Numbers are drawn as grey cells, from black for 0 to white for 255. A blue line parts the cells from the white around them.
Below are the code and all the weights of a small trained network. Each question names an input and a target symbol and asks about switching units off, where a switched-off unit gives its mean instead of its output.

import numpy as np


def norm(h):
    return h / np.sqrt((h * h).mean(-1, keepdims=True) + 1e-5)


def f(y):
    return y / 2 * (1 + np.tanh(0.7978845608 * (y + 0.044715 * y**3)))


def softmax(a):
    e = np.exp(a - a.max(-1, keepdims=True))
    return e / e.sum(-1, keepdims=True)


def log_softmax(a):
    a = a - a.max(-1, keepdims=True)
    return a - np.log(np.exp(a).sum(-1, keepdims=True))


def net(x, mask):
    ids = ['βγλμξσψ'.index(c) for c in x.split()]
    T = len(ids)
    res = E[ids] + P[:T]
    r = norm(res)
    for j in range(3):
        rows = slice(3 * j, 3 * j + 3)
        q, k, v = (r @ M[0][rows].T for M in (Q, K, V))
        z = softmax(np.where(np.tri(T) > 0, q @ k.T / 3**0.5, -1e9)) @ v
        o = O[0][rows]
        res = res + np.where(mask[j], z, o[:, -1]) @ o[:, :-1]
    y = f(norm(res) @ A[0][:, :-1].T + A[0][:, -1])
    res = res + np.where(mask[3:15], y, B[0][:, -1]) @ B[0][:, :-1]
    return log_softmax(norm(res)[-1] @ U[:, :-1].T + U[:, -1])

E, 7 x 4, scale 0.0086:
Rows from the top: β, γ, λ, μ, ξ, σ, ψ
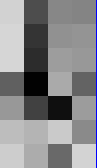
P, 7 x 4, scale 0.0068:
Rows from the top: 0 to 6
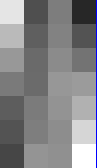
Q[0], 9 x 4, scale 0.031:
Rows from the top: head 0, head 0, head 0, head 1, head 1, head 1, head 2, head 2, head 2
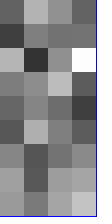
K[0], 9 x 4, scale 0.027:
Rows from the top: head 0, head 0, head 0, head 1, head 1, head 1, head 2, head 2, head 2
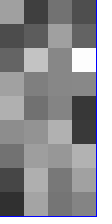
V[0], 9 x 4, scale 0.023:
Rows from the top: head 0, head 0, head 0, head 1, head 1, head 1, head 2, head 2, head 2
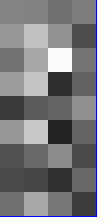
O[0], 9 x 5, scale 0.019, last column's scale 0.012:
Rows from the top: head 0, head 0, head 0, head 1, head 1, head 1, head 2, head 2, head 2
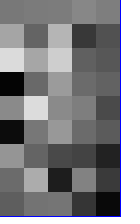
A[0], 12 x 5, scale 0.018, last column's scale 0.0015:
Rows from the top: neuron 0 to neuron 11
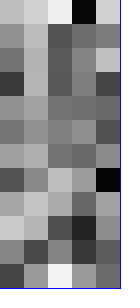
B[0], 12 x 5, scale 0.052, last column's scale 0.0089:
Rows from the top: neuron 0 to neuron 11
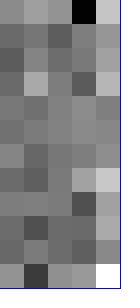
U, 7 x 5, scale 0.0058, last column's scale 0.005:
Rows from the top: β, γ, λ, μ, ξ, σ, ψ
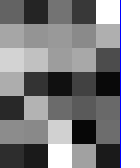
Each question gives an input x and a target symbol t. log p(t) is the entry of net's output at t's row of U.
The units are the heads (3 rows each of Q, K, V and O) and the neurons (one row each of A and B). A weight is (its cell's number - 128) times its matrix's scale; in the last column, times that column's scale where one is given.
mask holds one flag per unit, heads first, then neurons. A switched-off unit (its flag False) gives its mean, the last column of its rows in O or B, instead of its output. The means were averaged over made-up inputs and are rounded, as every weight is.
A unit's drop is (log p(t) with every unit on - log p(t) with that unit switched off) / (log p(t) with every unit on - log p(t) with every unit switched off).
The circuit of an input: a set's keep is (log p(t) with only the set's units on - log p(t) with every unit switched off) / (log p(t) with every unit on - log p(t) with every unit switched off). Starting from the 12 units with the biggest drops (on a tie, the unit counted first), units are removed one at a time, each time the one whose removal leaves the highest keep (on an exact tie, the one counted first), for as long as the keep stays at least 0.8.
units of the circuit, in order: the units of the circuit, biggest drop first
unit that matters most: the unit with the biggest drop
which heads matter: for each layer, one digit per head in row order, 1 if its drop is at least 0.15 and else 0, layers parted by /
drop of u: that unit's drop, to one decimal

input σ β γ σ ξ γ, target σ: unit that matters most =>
head 0
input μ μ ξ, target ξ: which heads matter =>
000
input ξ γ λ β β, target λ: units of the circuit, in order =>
head 1; neuron 11
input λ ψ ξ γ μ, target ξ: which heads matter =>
011
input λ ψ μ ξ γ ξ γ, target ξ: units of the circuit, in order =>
head 2; head 1
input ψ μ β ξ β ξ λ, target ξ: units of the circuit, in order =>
head 2; head 1
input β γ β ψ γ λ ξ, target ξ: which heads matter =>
011
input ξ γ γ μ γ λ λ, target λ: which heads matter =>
010
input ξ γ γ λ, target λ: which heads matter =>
000
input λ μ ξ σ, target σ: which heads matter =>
100
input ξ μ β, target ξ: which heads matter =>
011
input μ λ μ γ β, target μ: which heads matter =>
011
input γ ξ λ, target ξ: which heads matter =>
001
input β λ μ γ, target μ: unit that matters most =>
head 2
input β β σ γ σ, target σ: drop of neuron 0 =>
0.2
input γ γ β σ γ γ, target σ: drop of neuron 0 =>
0.2
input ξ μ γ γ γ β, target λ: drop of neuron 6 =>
0.0
